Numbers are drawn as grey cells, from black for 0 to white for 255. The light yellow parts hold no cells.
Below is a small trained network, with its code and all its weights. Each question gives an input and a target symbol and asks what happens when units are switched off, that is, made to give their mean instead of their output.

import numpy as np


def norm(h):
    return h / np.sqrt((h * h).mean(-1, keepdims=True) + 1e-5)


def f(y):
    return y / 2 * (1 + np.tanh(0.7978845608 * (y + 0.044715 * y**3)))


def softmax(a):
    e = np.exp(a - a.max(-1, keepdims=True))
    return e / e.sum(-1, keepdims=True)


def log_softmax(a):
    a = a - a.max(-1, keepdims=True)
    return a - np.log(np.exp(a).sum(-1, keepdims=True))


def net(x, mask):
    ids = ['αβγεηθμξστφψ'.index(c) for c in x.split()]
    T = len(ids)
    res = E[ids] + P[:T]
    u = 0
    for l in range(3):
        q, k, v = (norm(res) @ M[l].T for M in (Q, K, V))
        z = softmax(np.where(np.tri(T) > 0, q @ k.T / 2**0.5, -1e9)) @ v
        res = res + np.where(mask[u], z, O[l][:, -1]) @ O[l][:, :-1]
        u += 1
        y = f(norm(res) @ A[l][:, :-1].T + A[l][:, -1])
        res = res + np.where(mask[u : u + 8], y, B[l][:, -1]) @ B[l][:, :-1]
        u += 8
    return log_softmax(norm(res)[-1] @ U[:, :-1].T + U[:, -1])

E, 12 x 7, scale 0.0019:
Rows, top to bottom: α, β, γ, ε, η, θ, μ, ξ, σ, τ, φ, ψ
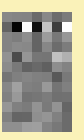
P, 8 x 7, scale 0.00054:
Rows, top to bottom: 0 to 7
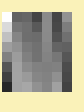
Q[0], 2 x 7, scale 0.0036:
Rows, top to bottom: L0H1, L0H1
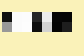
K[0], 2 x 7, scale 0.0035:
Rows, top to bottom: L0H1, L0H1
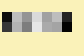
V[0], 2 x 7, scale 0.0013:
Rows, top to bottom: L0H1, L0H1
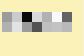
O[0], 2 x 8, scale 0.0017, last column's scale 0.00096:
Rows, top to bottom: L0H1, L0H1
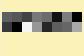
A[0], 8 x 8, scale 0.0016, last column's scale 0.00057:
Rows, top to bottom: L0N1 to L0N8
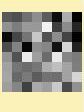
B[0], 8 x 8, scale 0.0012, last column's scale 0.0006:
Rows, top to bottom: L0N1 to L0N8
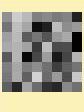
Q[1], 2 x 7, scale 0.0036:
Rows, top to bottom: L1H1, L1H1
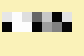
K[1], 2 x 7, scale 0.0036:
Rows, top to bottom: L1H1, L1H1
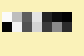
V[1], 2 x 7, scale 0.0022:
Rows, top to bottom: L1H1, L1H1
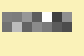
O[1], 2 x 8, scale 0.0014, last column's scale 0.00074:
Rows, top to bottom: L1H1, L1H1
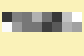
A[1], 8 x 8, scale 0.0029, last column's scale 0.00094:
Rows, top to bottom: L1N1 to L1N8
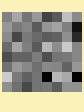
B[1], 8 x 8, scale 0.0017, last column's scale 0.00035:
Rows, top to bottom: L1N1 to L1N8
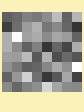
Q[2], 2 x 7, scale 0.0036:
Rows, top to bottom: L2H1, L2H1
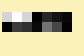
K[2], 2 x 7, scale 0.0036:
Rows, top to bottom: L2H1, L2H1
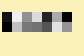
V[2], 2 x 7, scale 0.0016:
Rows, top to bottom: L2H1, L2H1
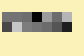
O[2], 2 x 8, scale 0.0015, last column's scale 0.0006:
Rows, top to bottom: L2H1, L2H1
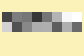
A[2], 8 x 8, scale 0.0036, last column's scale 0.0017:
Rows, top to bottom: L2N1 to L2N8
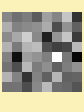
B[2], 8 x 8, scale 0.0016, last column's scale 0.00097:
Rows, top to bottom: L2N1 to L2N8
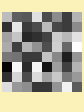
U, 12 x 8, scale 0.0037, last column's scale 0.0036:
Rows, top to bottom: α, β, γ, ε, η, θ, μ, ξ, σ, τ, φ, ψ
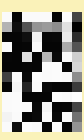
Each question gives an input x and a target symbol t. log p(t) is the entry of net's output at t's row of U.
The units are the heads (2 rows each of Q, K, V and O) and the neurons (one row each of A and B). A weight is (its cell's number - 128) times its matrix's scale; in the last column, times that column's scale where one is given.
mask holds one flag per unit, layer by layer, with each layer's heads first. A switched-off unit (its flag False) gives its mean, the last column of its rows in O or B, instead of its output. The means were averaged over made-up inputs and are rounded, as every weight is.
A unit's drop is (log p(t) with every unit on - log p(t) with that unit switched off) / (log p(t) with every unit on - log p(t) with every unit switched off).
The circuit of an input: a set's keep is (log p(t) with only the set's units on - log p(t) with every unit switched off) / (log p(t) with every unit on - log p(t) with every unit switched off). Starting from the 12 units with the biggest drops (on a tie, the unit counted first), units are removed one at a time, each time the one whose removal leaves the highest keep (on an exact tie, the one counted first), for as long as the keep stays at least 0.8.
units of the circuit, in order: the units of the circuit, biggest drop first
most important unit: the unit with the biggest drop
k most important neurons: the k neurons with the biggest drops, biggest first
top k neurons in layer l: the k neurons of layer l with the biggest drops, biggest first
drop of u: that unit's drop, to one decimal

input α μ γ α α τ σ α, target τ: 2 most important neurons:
L0N4, L2N2
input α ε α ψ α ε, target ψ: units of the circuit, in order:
L2H1, L2N4
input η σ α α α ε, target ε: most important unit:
L2H1
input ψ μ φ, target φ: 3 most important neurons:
L2N8, L2N2, L0N8
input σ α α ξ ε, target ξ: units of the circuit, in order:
L2N6, L0H1
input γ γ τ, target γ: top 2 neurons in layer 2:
L2N6, L2N8
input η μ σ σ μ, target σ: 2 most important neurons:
L2N3, L0N5
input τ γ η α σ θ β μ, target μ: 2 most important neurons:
L2N7, L0N4
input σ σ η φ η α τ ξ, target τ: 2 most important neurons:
L0N4, L2N3
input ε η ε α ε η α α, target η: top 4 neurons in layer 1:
L1N3, L1N7, L1N6, L1N2
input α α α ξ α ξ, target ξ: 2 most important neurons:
L2N2, L2N6
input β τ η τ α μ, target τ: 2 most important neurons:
L0N4, L2N3
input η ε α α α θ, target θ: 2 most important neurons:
L0N2, L2N5
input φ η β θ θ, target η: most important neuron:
L1N5
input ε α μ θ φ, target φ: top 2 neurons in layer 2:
L2N8, L2N4
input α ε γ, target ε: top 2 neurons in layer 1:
L1N4, L1N7
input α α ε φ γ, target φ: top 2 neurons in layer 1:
L1N4, L1N7
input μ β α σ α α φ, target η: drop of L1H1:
0.3
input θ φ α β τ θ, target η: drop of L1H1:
0.9
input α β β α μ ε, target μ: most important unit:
L2N7
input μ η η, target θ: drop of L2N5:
0.2
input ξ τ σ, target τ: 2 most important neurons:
L0N4, L2N2
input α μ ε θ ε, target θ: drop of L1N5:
0.2
